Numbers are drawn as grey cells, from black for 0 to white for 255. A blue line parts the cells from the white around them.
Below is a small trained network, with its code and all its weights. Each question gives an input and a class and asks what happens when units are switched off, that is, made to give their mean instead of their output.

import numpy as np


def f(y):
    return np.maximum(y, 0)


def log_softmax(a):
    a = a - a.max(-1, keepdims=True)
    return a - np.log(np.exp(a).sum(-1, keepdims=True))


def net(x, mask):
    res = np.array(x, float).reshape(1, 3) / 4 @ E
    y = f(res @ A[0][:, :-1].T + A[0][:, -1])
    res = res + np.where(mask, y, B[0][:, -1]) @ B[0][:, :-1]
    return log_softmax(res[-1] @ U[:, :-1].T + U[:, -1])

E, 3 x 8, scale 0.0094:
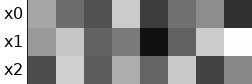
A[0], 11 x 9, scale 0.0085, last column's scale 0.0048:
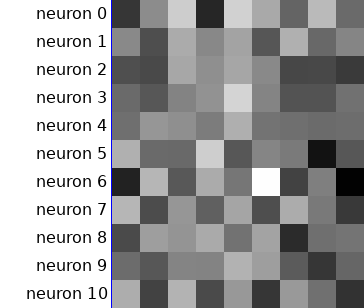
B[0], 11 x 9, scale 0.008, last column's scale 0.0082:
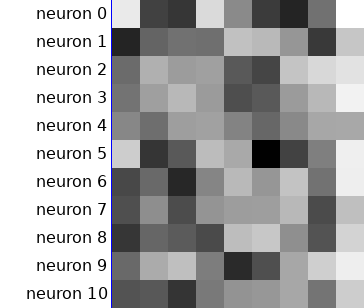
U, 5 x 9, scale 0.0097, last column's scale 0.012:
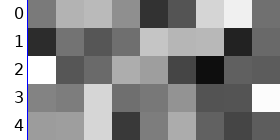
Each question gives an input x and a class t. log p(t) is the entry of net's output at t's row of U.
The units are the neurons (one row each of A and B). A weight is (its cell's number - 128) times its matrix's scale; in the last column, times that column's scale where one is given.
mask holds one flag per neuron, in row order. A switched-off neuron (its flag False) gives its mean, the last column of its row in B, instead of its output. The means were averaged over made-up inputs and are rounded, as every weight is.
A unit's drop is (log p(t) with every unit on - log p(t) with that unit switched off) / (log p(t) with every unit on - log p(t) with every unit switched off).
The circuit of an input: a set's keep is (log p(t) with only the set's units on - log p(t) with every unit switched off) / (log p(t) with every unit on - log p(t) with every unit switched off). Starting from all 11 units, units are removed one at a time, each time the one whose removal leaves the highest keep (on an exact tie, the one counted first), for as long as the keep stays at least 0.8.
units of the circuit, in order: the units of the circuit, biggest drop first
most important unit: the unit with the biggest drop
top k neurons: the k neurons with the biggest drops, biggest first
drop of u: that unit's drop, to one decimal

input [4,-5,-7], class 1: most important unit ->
neuron 1
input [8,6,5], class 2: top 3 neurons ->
(neuron 5; neuron 9; neuron 2)
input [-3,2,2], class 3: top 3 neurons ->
(neuron 5; neuron 2; neuron 9)
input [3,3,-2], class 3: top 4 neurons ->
(neuron 0; neuron 2; neuron 9; neuron 3)
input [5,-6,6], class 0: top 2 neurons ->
(neuron 9; neuron 2)
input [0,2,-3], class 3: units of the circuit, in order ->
(neuron 6; neuron 2; neuron 9; neuron 0)
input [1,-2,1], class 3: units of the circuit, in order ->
(neuron 0; neuron 6; neuron 10)
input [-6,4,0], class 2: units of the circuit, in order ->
(neuron 0; neuron 9)
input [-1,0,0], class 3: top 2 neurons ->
(neuron 5; neuron 0)
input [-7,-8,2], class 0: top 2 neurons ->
(neuron 2; neuron 9)
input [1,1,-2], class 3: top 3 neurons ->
(neuron 6; neuron 0; neuron 2)
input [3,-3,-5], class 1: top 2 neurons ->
(neuron 1; neuron 0)
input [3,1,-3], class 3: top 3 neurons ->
(neuron 0; neuron 6; neuron 8)
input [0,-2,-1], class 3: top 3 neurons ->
(neuron 6; neuron 2; neuron 0)
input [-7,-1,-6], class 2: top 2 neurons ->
(neuron 0; neuron 6)
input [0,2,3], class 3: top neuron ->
(neuron 2)
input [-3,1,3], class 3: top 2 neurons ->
(neuron 5; neuron 10)
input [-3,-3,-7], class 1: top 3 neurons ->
(neuron 1; neuron 10; neuron 7)
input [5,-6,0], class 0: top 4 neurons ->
(neuron 9; neuron 2; neuron 0; neuron 3)
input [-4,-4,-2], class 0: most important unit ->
neuron 5
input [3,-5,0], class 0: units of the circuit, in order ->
(neuron 9; neuron 2)
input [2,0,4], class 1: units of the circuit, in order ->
(neuron 0; neuron 9)
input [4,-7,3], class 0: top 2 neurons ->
(neuron 9; neuron 2)
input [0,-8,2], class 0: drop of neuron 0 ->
0.0
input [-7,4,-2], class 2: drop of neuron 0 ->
0.4
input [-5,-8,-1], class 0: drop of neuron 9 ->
0.1
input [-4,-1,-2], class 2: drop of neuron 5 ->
-0.1
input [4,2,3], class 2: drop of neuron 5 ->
0.2
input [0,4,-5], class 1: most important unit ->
neuron 9
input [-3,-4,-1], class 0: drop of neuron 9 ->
0.2
